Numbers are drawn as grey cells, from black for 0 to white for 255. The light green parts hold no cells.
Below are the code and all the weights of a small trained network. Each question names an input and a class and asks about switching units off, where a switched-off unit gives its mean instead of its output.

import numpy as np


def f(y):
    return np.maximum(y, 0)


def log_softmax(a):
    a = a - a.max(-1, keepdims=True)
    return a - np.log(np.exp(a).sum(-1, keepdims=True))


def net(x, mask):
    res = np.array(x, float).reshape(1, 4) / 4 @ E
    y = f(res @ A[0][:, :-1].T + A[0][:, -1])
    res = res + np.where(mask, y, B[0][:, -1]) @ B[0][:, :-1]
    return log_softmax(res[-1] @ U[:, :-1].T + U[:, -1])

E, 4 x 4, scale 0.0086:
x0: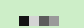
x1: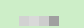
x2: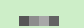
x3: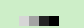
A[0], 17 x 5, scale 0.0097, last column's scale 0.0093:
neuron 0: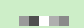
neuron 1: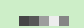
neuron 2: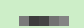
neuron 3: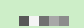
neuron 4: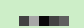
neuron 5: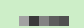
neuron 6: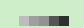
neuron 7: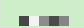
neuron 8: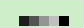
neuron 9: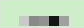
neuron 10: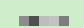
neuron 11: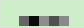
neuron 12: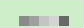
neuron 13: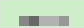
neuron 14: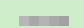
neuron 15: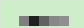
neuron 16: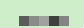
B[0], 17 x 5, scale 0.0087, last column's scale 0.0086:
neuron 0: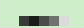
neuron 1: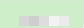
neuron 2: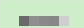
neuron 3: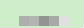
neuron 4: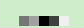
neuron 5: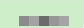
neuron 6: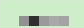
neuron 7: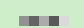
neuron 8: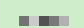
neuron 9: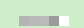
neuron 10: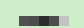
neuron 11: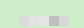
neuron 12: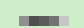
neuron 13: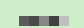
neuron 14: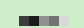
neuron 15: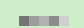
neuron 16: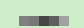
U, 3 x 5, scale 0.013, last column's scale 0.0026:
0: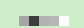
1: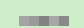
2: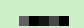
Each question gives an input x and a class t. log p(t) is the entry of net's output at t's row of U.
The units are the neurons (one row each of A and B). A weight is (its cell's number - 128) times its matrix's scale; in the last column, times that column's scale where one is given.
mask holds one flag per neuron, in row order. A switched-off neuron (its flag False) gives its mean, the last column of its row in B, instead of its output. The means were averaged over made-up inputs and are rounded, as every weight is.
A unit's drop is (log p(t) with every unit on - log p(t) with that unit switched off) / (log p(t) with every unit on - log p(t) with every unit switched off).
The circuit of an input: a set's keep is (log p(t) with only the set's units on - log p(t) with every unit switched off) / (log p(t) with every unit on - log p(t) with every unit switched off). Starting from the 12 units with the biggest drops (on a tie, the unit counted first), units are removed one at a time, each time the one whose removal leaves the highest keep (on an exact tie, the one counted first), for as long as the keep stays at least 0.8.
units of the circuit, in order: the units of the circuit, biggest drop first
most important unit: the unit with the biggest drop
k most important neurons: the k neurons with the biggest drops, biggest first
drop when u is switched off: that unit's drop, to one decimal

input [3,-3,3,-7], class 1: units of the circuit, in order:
(neuron 8)
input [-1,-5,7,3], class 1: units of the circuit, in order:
(neuron 11; neuron 14)
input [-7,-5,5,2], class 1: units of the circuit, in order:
(neuron 14; neuron 11)
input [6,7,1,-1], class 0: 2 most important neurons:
(neuron 14; neuron 4)
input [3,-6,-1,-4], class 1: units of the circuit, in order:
(neuron 8; neuron 14)
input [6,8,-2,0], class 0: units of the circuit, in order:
(neuron 14; neuron 4)
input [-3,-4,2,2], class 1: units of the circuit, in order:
(neuron 14; neuron 0)
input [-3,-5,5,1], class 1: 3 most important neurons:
(neuron 14; neuron 11; neuron 0)
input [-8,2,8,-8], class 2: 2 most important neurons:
(neuron 0; neuron 10)
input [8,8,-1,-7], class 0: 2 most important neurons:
(neuron 1; neuron 14)
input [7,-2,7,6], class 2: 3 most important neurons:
(neuron 4; neuron 1; neuron 11)
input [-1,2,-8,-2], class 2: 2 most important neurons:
(neuron 11; neuron 9)
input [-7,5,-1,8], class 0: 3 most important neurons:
(neuron 6; neuron 4; neuron 14)
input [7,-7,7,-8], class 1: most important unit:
neuron 8
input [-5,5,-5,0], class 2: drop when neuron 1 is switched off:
0.2
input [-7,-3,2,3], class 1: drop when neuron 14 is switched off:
0.3
